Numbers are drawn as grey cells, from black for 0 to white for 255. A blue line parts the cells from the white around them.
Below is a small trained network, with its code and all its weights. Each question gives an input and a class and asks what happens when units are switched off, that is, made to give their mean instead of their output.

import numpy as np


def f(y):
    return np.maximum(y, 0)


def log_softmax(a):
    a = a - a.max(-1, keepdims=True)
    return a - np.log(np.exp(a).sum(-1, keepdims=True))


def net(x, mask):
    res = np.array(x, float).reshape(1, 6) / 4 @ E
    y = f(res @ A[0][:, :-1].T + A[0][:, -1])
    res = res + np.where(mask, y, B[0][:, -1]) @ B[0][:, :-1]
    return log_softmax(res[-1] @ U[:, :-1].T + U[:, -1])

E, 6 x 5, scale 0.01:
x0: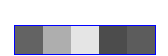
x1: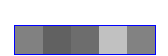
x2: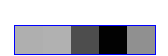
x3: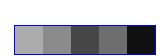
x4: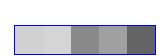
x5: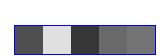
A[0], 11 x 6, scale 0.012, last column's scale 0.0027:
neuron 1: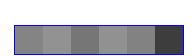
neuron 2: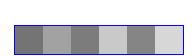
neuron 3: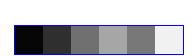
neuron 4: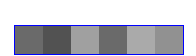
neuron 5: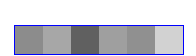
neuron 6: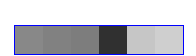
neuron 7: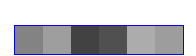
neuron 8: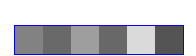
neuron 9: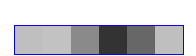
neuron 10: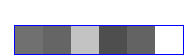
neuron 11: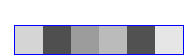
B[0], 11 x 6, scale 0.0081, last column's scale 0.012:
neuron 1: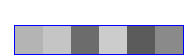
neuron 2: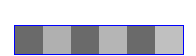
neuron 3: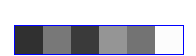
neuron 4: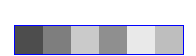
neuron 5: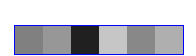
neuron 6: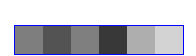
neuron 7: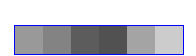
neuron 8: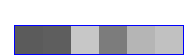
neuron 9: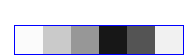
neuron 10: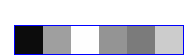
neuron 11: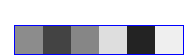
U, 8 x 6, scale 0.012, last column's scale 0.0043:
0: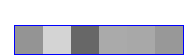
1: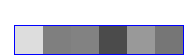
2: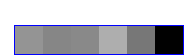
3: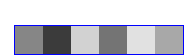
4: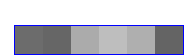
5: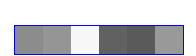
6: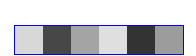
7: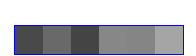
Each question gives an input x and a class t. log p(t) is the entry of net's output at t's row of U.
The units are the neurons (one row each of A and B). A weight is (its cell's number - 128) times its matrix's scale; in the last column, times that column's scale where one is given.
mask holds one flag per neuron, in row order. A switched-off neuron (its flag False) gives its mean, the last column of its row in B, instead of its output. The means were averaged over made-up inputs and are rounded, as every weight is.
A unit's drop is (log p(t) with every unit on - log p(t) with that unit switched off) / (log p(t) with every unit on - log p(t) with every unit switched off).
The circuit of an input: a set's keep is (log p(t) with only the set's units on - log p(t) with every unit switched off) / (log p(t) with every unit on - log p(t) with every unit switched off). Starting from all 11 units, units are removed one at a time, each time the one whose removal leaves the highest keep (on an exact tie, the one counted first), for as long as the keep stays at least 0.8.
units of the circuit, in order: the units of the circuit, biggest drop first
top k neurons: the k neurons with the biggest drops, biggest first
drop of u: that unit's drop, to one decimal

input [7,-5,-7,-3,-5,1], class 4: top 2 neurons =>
[neuron 3; neuron 9]
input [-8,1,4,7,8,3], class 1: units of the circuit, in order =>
[neuron 9]
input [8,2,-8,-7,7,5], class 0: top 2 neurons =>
[neuron 2; neuron 11]
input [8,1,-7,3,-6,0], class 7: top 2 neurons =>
[neuron 3; neuron 9]
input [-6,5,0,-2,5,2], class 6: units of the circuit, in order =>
[neuron 3; neuron 4]
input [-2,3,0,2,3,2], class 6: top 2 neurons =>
[neuron 3; neuron 4]
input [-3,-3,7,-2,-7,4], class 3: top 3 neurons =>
[neuron 6; neuron 8; neuron 4]
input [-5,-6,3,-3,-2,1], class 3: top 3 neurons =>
[neuron 9; neuron 8; neuron 6]
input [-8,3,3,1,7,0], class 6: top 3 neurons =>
[neuron 11; neuron 3; neuron 4]
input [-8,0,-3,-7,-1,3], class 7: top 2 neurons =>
[neuron 3; neuron 10]
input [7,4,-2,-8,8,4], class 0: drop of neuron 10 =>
0.1
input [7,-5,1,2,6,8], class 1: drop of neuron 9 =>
0.4
